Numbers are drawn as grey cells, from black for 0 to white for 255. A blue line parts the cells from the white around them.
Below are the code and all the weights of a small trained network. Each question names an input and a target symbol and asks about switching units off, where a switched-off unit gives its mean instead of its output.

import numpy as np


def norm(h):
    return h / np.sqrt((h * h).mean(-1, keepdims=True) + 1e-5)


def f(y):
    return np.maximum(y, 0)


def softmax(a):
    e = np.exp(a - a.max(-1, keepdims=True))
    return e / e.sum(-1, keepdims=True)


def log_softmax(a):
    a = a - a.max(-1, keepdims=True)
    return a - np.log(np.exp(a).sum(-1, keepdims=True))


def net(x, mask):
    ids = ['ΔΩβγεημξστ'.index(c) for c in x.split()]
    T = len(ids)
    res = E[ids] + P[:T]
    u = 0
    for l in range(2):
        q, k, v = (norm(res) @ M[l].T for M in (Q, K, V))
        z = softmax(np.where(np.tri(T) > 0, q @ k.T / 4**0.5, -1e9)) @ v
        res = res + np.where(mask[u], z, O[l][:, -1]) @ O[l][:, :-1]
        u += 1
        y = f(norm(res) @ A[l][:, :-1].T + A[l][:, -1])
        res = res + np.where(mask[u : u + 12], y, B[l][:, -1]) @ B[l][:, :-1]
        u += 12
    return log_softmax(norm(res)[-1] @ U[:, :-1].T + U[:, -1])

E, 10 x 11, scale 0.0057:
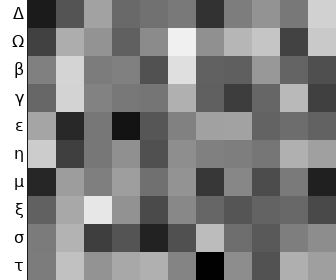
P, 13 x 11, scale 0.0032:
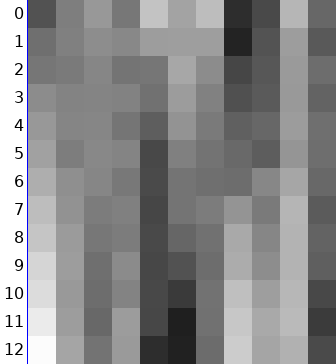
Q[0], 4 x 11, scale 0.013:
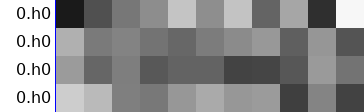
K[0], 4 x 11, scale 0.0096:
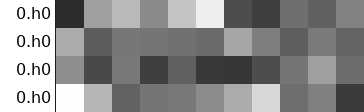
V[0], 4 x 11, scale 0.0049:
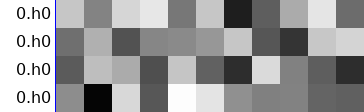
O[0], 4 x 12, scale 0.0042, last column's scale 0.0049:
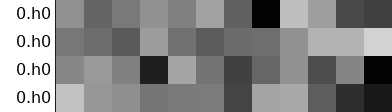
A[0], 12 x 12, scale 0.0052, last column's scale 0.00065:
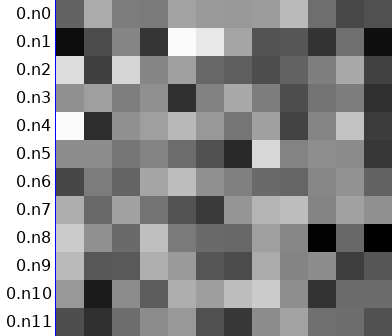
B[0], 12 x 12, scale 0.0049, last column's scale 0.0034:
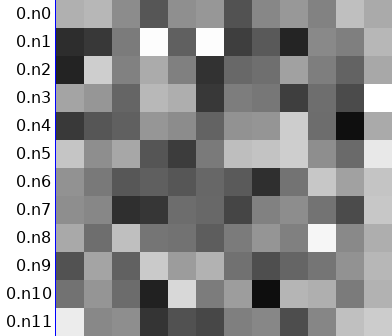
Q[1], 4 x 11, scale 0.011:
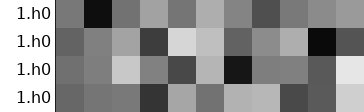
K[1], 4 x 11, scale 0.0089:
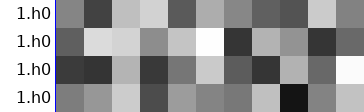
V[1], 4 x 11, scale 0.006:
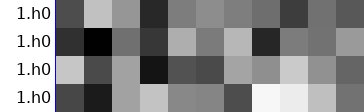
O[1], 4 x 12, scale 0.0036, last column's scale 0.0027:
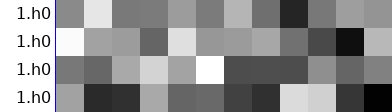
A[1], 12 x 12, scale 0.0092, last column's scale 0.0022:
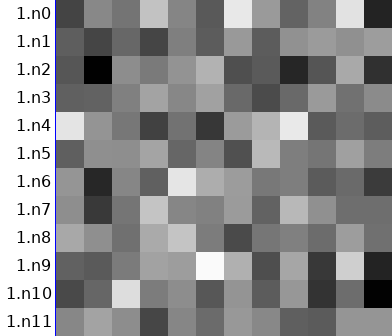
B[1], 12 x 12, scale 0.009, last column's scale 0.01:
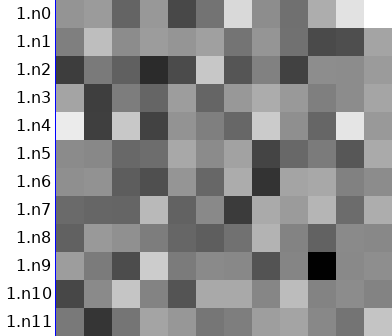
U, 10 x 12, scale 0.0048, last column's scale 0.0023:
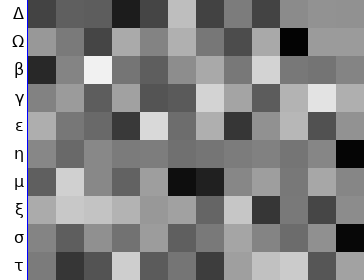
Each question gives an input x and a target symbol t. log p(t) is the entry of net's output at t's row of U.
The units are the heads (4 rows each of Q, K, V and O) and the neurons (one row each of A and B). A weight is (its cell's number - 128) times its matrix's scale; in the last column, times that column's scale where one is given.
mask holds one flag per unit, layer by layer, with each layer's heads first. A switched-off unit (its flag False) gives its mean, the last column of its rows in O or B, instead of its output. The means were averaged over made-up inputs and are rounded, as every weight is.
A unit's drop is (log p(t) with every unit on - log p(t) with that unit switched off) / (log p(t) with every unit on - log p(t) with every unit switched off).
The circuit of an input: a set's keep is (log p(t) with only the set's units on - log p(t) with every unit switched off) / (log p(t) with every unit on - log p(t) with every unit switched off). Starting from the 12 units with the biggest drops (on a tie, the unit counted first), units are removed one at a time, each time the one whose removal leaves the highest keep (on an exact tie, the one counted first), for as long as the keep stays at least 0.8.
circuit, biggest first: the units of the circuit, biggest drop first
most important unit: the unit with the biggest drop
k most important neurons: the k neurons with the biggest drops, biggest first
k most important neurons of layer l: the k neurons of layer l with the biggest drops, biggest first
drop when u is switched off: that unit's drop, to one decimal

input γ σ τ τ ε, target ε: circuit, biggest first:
[0.n10; 1.n6; 1.n0]
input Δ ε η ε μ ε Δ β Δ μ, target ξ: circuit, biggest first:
[1.h0; 1.n0]
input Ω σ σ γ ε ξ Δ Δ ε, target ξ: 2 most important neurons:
[1.n1; 0.n10]
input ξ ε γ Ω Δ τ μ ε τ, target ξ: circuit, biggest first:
[1.h0; 1.n0]
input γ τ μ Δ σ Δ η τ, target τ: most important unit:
1.h0
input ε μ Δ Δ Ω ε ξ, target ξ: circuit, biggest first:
[1.h0; 1.n0]
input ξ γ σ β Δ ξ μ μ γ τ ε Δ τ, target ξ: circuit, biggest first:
[1.h0; 1.n0; 0.n10]
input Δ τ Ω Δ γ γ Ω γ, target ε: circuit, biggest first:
[0.h0; 1.n0; 1.h0]
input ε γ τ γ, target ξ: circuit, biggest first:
[1.h0; 1.n0]
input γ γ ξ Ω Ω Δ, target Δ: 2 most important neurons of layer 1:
[1.n2; 1.n0]
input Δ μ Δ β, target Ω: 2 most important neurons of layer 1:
[1.n0; 1.n9]
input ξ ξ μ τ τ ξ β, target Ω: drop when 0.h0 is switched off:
1.0
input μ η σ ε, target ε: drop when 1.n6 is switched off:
0.2
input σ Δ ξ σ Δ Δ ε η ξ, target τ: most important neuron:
[0.n4]
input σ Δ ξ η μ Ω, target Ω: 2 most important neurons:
[1.n9; 1.n0]
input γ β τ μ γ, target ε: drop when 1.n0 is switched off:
0.6
